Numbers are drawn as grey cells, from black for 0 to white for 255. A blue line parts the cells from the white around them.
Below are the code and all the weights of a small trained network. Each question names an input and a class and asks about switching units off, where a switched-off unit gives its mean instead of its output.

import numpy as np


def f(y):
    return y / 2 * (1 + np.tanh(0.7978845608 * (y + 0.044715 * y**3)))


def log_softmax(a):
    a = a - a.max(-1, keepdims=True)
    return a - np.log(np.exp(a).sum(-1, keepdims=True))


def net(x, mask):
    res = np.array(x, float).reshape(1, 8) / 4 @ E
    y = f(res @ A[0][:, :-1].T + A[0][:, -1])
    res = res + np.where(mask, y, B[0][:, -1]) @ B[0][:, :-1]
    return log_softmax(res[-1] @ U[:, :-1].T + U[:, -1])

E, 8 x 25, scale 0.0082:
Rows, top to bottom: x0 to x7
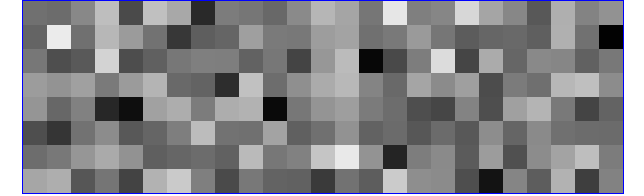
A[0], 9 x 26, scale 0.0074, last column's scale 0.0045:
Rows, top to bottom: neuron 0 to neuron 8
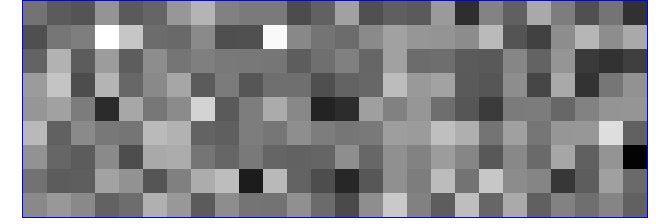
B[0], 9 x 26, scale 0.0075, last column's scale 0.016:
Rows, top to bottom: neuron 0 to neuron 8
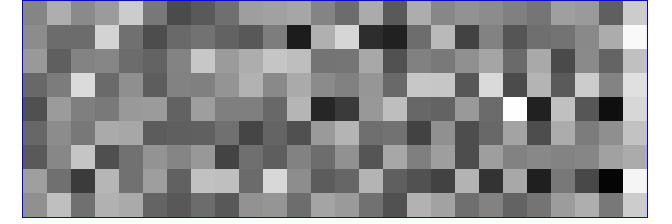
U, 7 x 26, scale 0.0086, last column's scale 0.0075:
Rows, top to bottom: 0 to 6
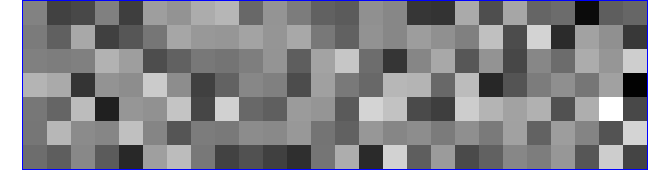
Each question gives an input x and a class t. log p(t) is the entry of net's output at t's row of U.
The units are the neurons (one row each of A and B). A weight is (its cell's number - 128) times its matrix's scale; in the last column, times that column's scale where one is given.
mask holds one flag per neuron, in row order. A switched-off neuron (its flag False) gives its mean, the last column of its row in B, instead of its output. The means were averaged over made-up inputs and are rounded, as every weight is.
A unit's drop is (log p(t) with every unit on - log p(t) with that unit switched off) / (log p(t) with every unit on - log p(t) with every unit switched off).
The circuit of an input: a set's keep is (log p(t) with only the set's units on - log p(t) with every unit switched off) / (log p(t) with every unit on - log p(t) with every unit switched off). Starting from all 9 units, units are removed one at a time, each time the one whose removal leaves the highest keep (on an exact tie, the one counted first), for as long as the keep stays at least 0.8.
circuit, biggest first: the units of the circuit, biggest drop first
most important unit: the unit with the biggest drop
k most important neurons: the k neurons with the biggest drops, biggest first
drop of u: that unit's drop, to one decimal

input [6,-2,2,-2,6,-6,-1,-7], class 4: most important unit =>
neuron 1
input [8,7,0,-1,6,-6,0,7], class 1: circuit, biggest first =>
(neuron 3; neuron 2)
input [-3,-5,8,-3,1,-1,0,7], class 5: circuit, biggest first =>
(neuron 0; neuron 1)
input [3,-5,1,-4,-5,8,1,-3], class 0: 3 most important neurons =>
(neuron 7; neuron 3; neuron 8)
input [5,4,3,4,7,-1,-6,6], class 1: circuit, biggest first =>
(neuron 3; neuron 2)
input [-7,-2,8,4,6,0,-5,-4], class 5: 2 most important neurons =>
(neuron 0; neuron 1)
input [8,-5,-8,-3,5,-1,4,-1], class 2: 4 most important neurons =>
(neuron 8; neuron 4; neuron 5; neuron 7)
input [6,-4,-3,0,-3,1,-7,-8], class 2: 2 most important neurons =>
(neuron 1; neuron 4)
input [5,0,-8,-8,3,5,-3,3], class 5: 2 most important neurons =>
(neuron 8; neuron 3)
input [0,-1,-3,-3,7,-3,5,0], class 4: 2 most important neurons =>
(neuron 7; neuron 1)
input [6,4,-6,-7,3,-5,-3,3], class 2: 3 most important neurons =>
(neuron 8; neuron 3; neuron 7)
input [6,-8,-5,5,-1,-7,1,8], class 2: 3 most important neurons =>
(neuron 8; neuron 5; neuron 3)
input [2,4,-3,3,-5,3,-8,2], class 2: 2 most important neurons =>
(neuron 1; neuron 3)
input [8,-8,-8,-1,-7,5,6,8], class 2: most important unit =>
neuron 8
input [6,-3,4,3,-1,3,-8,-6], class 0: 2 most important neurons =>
(neuron 7; neuron 3)
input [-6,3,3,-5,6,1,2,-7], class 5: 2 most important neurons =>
(neuron 1; neuron 0)
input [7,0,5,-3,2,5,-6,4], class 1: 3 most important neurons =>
(neuron 3; neuron 1; neuron 2)
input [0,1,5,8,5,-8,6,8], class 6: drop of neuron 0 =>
0.4
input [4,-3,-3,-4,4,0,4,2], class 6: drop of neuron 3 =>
0.2
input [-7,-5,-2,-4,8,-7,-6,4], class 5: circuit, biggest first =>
(neuron 8)
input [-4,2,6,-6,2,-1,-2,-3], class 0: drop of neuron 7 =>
0.2
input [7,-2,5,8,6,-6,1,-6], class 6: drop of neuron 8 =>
0.2
